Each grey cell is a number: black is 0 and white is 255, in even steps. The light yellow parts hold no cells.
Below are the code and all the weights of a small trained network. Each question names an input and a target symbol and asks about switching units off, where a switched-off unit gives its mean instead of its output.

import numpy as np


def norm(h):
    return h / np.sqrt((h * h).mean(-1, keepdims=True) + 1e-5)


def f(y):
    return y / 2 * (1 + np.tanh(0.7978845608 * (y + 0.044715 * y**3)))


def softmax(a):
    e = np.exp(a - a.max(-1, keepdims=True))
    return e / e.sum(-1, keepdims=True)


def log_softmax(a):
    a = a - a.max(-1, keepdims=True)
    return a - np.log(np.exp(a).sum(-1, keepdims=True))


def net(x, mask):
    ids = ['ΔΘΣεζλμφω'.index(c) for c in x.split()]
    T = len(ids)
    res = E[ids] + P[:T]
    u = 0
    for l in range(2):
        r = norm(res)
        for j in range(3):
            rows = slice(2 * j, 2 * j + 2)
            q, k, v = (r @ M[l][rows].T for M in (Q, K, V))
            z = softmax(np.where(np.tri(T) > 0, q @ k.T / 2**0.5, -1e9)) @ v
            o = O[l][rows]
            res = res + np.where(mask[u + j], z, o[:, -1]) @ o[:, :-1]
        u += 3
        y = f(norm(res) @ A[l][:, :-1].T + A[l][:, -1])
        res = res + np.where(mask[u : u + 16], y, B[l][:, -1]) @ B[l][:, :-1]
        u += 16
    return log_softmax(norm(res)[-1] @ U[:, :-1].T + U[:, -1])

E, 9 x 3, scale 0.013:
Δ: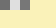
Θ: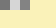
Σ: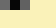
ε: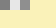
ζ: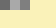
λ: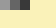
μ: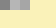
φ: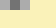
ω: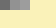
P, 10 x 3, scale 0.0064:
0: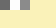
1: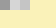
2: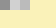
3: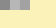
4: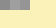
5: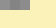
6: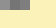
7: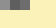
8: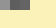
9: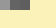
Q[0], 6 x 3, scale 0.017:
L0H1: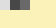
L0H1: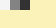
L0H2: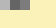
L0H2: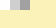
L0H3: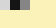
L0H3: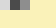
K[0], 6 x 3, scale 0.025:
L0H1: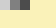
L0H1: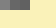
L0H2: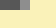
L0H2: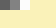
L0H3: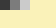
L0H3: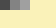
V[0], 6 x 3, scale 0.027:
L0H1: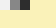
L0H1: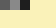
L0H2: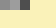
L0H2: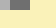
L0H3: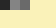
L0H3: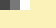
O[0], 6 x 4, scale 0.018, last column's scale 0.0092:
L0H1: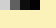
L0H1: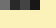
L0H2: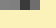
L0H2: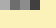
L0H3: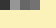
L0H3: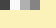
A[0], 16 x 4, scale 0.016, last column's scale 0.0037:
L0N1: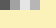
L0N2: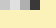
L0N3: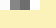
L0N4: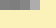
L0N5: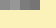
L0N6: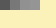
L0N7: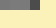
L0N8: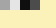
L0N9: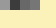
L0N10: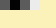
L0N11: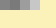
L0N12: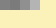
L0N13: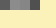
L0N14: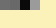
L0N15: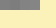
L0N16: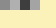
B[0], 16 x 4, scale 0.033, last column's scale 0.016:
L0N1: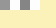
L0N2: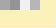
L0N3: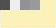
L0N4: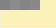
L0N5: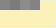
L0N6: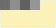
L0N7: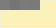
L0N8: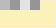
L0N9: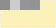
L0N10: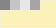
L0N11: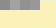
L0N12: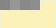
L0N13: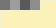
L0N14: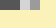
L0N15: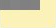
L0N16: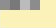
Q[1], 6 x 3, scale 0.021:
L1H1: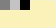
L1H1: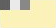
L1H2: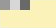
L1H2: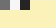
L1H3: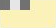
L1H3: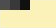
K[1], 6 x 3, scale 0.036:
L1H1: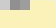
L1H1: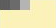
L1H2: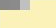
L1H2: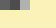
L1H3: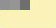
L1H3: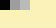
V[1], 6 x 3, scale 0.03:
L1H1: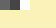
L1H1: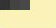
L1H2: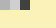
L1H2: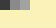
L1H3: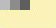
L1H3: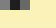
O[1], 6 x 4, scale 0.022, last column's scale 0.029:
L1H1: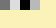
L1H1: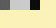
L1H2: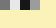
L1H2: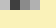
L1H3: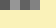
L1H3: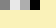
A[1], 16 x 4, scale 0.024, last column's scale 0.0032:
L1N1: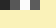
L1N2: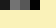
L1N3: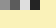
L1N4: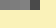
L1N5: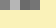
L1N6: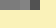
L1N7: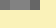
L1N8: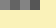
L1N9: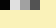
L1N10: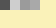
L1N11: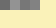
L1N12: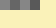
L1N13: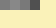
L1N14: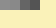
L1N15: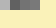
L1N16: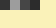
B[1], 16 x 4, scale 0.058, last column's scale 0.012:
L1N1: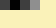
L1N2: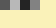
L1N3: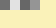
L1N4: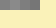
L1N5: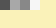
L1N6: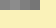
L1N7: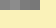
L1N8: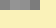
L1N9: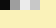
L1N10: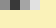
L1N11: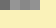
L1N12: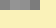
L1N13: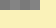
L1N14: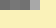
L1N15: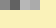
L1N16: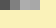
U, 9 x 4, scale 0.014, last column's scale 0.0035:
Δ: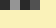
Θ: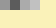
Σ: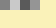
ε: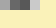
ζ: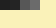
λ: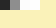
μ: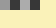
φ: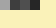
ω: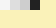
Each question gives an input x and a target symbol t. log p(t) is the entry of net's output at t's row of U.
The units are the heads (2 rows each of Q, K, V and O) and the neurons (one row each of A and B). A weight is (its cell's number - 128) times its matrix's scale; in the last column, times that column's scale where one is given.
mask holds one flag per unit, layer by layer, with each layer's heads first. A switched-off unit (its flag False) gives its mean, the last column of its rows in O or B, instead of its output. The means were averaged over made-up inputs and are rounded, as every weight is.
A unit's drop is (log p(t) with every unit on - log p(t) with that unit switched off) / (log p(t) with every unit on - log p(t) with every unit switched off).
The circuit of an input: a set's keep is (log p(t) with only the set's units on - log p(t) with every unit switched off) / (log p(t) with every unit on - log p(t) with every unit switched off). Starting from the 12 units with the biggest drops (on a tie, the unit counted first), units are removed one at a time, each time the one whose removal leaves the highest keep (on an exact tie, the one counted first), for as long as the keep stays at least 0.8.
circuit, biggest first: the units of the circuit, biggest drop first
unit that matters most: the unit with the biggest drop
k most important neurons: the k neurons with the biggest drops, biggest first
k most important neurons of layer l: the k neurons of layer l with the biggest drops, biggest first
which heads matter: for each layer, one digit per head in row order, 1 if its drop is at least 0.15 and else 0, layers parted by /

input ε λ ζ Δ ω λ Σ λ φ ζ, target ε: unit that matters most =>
L0H3
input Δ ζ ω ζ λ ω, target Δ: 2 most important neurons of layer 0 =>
[L0N1 L0N8]
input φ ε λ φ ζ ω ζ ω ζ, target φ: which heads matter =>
001 / 100
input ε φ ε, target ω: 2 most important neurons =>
[L0N2 L1N9]
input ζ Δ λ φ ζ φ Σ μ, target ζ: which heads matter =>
101 / 100
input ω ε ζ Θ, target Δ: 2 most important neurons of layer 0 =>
[L0N3 L0N10]
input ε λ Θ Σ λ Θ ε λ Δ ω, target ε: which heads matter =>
001 / 100
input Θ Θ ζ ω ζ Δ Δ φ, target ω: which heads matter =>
100 / 000
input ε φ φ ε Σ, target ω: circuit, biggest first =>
[L0H1 L1N9]
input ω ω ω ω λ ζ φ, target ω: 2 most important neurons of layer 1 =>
[L1N3 L1N9]
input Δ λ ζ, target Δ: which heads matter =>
110 / 100
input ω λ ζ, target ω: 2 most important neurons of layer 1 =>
[L1N3 L1N9]
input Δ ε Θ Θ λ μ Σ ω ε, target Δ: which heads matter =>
111 / 100
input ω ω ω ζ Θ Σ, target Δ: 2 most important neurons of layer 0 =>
[L0N3 L0N10]
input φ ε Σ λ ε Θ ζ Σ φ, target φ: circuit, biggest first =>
[L0H1]
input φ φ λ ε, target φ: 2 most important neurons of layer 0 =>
[L0N1 L0N2]
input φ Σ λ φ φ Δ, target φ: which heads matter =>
001 / 000
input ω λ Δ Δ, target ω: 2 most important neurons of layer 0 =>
[L0N10 L0N14]
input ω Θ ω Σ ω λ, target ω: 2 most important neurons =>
[L0N8 L0N14]
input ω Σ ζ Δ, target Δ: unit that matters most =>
L1H3
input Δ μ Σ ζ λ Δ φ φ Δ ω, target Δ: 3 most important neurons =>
[L0N1 L0N8 L0N3]
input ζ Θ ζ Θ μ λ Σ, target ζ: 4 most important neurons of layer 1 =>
[L1N1 L1N9 L1N3 L1N5]
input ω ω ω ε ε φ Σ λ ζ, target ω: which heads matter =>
111 / 100
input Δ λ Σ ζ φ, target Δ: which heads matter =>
010 / 100
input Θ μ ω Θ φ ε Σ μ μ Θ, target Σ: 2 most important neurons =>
[L0N1 L1N10]
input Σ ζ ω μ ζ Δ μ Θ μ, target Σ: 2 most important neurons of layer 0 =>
[L0N10 L0N1]
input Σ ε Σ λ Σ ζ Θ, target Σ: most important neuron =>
[L0N10]
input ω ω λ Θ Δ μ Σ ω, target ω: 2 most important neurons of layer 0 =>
[L0N14 L0N10]
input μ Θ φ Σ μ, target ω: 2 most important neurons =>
[L0N2 L1N9]
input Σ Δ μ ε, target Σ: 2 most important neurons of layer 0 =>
[L0N10 L0N1]
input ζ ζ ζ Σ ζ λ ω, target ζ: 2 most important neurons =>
[L1N1 L0N2]
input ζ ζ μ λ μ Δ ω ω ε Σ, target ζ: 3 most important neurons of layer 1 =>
[L1N1 L1N3 L1N9]
